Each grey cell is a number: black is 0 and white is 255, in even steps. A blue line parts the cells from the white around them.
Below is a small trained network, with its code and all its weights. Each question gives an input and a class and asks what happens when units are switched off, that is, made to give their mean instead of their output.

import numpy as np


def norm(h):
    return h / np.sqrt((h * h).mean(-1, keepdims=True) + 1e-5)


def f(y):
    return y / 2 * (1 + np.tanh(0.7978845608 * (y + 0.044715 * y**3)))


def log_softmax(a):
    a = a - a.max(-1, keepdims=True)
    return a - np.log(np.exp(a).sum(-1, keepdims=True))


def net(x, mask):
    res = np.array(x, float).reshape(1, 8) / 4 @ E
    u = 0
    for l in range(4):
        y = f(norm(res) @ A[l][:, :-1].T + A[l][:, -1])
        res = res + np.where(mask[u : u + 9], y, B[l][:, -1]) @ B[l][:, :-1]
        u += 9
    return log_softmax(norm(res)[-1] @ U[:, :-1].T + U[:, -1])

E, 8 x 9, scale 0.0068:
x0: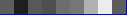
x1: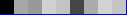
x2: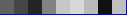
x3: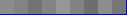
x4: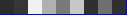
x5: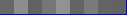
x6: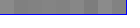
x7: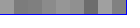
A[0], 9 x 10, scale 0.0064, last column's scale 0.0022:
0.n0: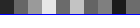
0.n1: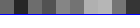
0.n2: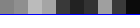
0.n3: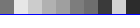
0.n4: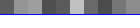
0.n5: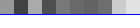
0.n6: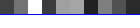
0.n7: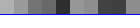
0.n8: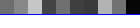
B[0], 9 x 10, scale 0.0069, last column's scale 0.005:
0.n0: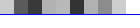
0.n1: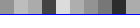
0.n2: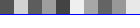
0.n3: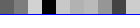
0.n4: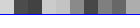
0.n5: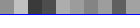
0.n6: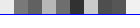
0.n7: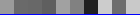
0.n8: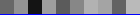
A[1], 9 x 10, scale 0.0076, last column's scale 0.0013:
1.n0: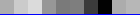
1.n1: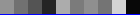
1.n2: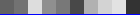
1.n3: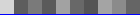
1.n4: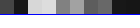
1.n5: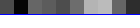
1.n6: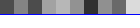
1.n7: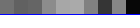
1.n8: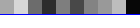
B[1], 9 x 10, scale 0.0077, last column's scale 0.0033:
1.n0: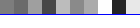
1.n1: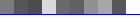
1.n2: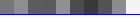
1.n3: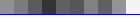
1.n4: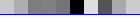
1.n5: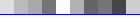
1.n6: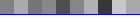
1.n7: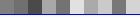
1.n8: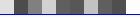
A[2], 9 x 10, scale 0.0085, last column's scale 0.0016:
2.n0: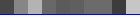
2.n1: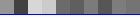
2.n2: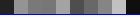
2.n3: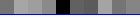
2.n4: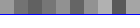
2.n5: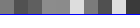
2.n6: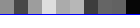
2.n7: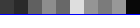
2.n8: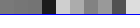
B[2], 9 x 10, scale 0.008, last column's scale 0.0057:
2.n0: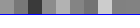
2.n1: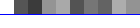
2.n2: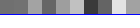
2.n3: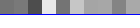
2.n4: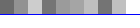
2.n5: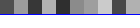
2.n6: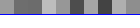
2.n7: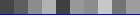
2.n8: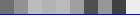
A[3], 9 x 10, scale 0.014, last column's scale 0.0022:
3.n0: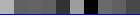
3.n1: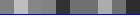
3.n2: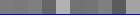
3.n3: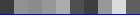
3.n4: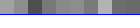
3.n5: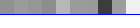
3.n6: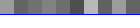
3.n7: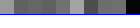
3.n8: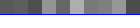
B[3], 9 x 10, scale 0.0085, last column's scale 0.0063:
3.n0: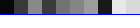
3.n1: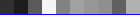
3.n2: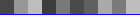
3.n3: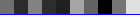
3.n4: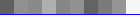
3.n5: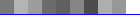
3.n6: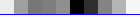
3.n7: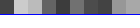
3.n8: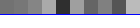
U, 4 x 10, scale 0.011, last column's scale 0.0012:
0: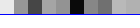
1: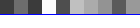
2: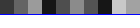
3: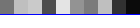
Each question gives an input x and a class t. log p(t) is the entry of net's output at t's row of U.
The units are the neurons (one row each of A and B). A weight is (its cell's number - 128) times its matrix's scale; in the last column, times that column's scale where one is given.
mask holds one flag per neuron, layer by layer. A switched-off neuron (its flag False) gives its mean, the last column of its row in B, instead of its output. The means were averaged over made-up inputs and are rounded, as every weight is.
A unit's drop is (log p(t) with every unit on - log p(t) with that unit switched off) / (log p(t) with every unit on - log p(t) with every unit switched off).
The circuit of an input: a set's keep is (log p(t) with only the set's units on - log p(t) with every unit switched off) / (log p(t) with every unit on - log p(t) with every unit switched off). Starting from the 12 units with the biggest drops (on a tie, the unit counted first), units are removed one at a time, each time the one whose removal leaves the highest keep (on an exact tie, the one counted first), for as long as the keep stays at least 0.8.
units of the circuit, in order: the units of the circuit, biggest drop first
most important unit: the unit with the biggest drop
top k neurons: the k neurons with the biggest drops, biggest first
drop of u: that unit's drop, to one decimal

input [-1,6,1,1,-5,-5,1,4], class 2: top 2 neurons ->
[1.n2, 3.n3]
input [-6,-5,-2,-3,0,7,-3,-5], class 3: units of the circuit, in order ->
[1.n0]
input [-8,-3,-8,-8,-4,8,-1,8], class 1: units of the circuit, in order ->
[3.n1, 0.n2]
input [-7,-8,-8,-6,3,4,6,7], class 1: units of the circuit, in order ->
[0.n2, 3.n1]
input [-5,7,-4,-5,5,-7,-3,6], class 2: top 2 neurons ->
[1.n2, 3.n3]
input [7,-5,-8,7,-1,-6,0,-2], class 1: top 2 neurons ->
[0.n2, 3.n1]
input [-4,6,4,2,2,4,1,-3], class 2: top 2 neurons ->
[3.n3, 0.n2]
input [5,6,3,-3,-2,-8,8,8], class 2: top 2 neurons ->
[3.n3, 1.n2]
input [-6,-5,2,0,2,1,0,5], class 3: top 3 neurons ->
[1.n0, 2.n8, 0.n8]
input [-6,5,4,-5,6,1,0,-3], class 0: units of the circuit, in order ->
[1.n4, 2.n1]
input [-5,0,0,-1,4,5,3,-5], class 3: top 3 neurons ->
[0.n3, 1.n0, 1.n8]
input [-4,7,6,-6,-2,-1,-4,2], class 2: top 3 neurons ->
[2.n2, 3.n3, 0.n2]
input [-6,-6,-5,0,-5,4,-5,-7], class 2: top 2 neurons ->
[0.n7, 3.n0]
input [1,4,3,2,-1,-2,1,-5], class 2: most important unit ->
0.n2
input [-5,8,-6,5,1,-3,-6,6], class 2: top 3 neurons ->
[3.n3, 1.n2, 2.n2]
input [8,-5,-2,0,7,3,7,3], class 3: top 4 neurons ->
[1.n5, 1.n8, 0.n1, 1.n1]
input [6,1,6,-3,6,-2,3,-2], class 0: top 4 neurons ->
[1.n4, 0.n2, 0.n3, 1.n0]
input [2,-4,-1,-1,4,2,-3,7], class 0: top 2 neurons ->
[0.n6, 3.n6]
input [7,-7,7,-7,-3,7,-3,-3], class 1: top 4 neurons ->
[1.n1, 1.n7, 0.n3, 1.n0]
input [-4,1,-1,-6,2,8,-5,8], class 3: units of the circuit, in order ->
[0.n3]
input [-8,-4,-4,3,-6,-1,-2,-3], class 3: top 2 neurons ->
[1.n0, 0.n0]
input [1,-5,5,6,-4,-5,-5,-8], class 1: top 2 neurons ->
[0.n6, 0.n0]
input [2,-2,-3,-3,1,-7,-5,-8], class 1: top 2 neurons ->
[0.n2, 0.n3]
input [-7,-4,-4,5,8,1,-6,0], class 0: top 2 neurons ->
[0.n6, 0.n4]
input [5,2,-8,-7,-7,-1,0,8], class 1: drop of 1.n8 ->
-0.1
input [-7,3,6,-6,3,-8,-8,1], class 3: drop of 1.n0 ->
0.9
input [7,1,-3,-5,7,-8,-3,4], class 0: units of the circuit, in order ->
[1.n4]
